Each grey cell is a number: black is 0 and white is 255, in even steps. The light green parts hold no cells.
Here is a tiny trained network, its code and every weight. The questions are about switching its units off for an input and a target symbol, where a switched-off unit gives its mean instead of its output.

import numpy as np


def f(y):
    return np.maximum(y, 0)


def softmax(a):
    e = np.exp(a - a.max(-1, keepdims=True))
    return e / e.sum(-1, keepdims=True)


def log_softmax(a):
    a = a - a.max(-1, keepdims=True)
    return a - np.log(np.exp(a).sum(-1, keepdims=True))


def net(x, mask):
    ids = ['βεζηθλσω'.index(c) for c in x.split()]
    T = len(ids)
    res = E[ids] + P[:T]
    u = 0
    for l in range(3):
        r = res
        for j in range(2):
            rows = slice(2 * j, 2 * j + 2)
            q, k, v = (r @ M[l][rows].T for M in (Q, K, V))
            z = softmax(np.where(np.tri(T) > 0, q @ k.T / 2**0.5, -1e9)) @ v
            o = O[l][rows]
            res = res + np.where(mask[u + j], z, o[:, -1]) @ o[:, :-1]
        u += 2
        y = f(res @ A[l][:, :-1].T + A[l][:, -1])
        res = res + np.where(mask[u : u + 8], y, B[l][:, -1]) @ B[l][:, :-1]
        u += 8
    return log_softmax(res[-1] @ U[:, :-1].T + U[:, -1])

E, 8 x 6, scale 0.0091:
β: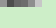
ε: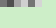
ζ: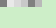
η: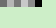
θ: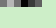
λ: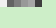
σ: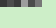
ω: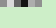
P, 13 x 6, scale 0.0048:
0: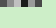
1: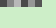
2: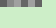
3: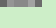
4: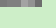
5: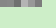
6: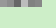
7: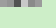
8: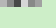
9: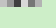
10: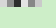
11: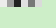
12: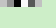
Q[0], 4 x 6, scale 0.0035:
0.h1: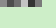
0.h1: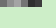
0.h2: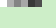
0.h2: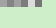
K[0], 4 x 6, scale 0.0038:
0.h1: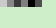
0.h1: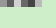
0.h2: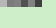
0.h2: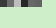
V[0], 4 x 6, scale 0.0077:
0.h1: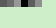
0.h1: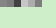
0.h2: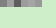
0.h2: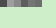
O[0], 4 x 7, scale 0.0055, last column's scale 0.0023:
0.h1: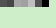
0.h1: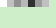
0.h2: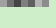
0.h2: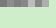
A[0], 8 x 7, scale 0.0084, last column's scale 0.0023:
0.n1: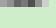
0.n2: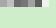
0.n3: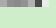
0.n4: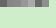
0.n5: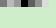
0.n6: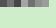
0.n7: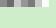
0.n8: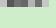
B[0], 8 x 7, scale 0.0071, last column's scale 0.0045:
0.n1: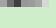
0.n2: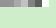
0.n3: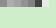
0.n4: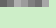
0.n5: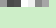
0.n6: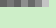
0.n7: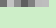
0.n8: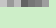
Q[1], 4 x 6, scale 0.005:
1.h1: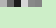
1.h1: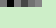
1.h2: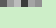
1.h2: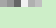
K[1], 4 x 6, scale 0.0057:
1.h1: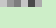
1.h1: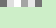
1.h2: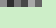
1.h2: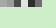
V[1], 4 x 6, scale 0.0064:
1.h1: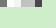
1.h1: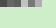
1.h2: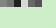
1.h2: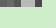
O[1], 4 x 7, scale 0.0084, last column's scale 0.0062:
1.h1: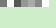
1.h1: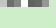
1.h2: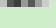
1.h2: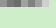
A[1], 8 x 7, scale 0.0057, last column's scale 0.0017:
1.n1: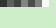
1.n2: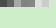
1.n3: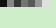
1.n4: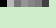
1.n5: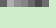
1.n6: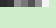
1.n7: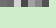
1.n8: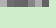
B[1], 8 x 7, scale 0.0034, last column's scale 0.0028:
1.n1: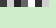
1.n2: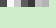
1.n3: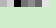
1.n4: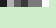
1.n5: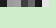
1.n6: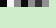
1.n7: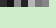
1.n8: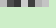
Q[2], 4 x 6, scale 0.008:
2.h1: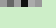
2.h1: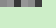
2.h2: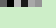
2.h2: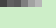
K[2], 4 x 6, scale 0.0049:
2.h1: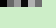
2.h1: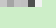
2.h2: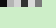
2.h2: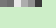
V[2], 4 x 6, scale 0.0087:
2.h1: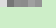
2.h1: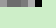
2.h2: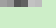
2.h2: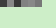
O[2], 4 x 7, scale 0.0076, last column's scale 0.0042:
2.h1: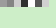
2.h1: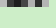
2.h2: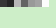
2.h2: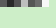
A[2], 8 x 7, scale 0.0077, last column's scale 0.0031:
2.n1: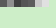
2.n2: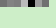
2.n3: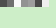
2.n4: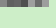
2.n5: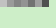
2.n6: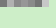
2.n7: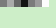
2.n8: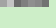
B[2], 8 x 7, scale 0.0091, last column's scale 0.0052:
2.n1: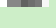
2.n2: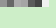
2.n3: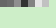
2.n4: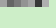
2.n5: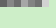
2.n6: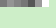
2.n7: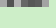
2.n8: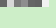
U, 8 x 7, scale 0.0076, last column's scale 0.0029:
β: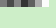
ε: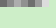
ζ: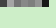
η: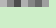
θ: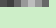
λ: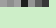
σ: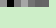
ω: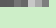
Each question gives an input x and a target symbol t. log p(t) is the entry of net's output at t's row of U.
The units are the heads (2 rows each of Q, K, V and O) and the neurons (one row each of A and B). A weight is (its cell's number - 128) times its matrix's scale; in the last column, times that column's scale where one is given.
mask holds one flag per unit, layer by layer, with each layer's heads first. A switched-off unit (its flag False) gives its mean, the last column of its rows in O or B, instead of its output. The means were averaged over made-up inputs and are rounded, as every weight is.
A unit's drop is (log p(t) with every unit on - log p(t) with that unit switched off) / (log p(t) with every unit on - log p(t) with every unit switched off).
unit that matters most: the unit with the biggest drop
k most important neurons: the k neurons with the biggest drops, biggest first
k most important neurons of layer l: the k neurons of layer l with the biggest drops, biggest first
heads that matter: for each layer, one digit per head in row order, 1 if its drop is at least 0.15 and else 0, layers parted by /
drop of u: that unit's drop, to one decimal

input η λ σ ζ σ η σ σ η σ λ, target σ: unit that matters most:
1.h1
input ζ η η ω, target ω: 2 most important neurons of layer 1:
[1.n5, 1.n4]
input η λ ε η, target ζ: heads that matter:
00 / 10 / 00
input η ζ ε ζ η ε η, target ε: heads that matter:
00 / 00 / 10
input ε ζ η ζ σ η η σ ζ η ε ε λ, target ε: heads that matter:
00 / 00 / 11
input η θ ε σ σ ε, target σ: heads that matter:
00 / 10 / 11
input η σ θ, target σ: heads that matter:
00 / 00 / 11
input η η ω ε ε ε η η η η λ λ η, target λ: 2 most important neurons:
[0.n8, 1.n8]
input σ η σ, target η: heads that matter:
00 / 10 / 11
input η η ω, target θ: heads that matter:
00 / 10 / 01
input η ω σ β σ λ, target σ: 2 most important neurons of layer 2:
[2.n8, 2.n4]
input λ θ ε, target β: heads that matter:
00 / 10 / 00
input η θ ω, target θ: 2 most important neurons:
[0.n5, 2.n1]
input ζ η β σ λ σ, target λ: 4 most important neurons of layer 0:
[0.n2, 0.n8, 0.n3, 0.n6]
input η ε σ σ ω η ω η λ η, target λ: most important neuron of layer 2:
[2.n3]
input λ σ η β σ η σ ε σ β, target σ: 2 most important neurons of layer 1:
[1.n3, 1.n1]
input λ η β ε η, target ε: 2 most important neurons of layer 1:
[1.n5, 1.n2]
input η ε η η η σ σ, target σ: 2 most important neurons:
[2.n2, 2.n8]
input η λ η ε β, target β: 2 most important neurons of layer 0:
[0.n2, 0.n3]
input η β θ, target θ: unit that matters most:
0.n5
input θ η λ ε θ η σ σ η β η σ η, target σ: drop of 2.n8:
0.1
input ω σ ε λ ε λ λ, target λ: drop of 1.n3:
0.0
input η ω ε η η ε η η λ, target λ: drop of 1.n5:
0.1
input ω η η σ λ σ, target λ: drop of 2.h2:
0.3
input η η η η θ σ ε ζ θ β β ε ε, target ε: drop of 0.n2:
-0.2
